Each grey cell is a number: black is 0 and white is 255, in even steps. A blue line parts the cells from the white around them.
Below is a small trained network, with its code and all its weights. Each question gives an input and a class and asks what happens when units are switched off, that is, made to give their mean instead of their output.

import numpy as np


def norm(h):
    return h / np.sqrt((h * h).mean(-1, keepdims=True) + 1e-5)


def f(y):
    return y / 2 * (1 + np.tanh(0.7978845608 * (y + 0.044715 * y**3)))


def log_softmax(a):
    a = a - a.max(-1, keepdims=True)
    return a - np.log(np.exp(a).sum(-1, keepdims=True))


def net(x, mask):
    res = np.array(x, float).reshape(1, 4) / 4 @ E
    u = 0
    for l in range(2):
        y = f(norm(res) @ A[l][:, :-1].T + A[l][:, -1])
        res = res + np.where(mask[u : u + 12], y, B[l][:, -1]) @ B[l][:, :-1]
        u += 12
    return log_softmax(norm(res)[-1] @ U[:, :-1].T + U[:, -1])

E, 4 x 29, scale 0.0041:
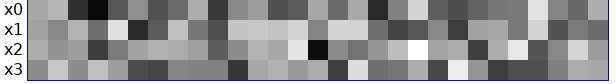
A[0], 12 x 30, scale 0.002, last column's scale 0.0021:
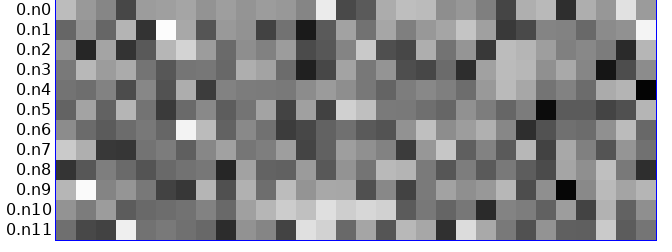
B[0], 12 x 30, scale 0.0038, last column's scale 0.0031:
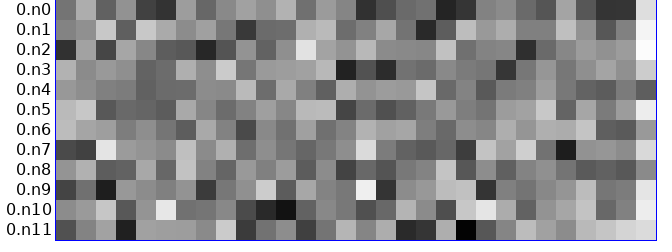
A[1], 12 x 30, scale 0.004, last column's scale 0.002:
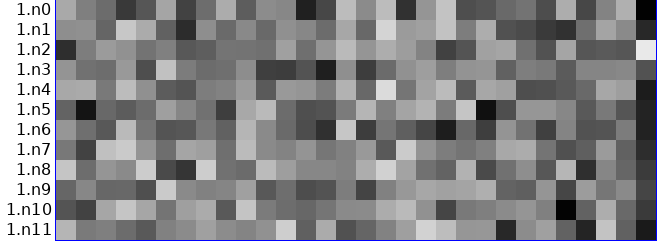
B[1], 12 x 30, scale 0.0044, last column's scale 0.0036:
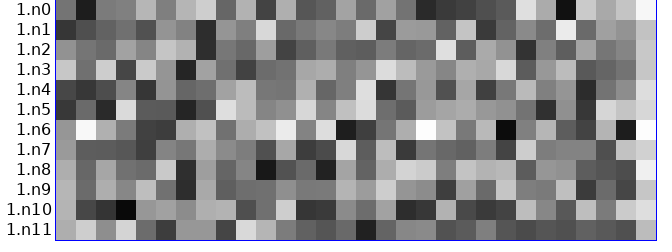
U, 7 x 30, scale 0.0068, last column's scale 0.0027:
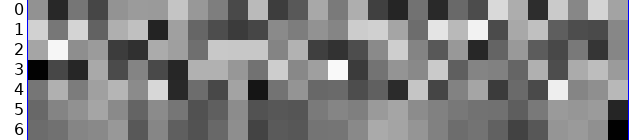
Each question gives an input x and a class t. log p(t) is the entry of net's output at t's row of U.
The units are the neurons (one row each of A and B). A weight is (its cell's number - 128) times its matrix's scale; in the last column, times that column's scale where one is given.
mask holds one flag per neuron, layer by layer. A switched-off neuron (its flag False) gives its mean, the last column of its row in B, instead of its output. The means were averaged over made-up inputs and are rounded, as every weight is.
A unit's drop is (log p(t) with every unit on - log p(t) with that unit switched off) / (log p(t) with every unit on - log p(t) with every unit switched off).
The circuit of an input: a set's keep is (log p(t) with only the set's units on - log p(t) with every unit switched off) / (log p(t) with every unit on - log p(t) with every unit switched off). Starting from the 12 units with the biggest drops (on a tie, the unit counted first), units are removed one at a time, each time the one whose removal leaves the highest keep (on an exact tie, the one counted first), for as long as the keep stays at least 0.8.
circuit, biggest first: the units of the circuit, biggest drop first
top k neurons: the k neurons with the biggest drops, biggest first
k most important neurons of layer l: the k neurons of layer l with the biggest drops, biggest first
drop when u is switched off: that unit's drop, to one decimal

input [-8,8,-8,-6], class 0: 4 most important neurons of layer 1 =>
1.n10; 1.n7; 1.n3; 1.n9
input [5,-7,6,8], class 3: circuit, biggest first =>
1.n4; 1.n1
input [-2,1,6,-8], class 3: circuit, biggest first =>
1.n5
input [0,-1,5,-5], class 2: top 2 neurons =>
0.n9; 1.n11
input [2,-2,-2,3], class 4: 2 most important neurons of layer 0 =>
0.n1; 0.n2
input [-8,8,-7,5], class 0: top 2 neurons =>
1.n10; 1.n7
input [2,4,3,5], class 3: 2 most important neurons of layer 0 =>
0.n1; 0.n6
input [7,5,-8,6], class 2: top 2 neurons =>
1.n6; 0.n11
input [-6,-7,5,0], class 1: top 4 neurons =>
1.n9; 0.n7; 1.n3; 1.n0
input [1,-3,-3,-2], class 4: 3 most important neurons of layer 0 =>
0.n1; 0.n10; 0.n0
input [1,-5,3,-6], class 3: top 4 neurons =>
0.n10; 1.n5; 0.n2; 1.n8
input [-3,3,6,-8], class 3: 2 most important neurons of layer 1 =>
1.n5; 1.n6
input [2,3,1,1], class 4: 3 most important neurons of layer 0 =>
0.n10; 0.n7; 0.n1
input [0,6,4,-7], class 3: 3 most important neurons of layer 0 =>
0.n1; 0.n2; 0.n6
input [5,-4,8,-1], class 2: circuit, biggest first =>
1.n11
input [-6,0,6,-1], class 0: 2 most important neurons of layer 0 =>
0.n5; 0.n3
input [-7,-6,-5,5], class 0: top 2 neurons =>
1.n10; 0.n10
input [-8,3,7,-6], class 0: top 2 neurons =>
1.n7; 1.n10
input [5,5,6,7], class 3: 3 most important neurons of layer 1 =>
1.n4; 1.n6; 1.n1
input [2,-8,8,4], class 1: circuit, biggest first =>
1.n9
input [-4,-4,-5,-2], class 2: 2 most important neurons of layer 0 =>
0.n10; 0.n7
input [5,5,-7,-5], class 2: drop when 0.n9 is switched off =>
0.0
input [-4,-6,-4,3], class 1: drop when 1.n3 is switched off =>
0.1
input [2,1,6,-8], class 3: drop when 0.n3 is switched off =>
0.1
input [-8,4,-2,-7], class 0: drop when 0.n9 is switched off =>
0.2
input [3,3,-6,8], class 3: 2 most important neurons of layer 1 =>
1.n4; 1.n1
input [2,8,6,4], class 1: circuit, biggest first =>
1.n8
